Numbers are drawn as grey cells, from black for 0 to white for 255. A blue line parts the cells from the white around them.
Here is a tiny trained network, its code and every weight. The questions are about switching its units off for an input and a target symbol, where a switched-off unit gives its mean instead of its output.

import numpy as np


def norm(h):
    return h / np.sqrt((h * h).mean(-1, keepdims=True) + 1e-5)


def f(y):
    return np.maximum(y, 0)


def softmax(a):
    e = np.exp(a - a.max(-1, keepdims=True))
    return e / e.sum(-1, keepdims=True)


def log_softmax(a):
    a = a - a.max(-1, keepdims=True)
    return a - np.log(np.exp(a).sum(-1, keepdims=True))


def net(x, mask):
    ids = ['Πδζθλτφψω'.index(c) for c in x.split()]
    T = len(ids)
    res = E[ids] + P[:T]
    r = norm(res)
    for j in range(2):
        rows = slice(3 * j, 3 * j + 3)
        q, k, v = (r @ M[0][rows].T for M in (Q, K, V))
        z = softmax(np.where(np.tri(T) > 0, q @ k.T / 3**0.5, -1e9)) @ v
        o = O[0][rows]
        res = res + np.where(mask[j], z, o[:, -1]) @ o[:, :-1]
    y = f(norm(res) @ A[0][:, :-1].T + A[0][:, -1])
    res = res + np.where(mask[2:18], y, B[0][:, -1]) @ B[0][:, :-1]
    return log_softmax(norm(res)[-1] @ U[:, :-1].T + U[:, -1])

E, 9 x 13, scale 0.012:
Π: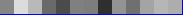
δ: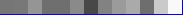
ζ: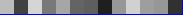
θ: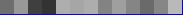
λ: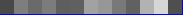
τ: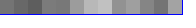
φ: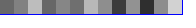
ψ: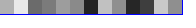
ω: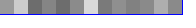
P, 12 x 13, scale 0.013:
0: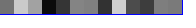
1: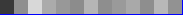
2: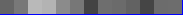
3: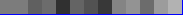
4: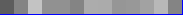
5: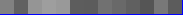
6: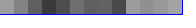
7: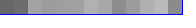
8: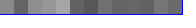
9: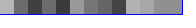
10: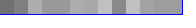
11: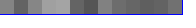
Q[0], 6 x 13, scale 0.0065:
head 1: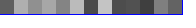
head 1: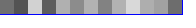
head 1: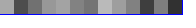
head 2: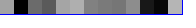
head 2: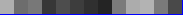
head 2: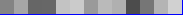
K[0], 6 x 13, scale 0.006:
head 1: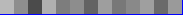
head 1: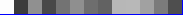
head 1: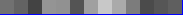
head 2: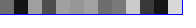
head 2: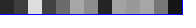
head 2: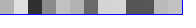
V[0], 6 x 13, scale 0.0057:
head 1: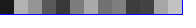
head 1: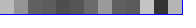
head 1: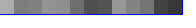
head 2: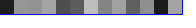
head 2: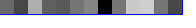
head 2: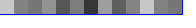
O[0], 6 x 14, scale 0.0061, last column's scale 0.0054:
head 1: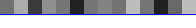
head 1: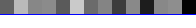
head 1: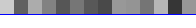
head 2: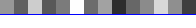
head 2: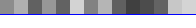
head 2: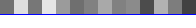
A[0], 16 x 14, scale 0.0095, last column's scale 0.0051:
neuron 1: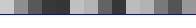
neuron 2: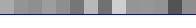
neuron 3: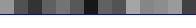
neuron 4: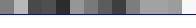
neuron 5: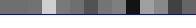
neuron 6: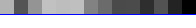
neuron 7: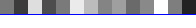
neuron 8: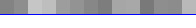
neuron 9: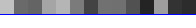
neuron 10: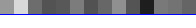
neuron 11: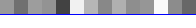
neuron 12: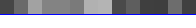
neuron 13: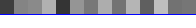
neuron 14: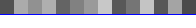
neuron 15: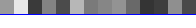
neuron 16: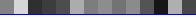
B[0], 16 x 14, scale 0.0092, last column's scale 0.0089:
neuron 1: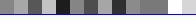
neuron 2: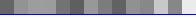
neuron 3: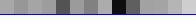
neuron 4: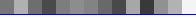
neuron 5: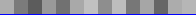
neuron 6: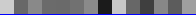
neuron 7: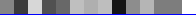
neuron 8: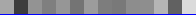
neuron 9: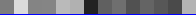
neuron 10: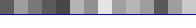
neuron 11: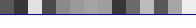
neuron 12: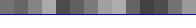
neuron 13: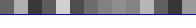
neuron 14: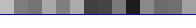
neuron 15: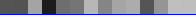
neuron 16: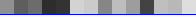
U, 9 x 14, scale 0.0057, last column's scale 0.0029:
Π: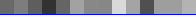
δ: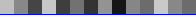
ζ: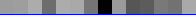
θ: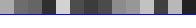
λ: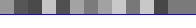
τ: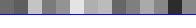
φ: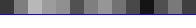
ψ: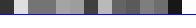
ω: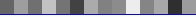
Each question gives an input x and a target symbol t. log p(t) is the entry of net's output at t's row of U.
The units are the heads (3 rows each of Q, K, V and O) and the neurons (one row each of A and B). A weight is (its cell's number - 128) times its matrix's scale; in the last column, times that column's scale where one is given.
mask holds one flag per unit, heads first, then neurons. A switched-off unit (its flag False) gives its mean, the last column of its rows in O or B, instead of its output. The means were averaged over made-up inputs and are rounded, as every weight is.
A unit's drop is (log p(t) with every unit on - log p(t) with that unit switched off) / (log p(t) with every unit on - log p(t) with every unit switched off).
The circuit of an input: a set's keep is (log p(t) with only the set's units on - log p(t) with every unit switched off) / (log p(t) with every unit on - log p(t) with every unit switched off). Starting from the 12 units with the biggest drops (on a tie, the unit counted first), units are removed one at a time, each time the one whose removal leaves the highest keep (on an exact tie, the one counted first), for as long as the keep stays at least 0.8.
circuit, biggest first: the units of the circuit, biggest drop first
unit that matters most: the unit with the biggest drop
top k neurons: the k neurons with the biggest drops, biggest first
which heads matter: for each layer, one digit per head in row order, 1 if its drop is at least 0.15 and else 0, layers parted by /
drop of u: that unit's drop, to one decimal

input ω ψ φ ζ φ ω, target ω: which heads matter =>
01
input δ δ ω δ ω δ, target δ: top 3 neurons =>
neuron 3; neuron 11; neuron 7
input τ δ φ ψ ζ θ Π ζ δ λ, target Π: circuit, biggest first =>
head 2; neuron 16; neuron 15
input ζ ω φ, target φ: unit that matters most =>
head 1
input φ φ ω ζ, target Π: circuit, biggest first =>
head 2; neuron 15; neuron 7
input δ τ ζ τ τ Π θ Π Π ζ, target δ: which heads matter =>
00
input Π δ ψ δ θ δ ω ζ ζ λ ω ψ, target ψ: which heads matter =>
01
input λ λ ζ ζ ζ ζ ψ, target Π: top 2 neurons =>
neuron 16; neuron 15
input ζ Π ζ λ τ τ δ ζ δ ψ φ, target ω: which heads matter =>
01
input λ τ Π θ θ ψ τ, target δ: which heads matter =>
01
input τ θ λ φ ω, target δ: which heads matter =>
11
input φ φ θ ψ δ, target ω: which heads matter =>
01
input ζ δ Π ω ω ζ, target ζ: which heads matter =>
00
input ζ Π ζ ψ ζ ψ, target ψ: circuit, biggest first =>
neuron 9
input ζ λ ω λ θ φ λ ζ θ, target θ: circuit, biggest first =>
head 2; neuron 7; neuron 16
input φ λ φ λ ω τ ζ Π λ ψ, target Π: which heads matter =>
10
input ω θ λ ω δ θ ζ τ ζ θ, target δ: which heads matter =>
01
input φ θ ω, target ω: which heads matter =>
11
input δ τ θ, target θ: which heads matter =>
11
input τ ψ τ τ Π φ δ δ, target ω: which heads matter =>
11
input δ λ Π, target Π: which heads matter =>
10
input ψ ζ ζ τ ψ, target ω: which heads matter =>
01
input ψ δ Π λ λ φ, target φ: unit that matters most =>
neuron 12
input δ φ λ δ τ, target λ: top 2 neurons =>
neuron 14; neuron 4
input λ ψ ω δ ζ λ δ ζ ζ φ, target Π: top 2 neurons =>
neuron 16; neuron 15
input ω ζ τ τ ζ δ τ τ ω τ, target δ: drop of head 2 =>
0.1
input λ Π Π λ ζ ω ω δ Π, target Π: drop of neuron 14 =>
0.0
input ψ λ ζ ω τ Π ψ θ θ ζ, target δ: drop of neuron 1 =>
0.2
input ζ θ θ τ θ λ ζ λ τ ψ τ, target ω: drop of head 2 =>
1.3
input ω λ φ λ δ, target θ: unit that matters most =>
head 1
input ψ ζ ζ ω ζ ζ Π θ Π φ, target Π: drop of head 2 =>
0.8
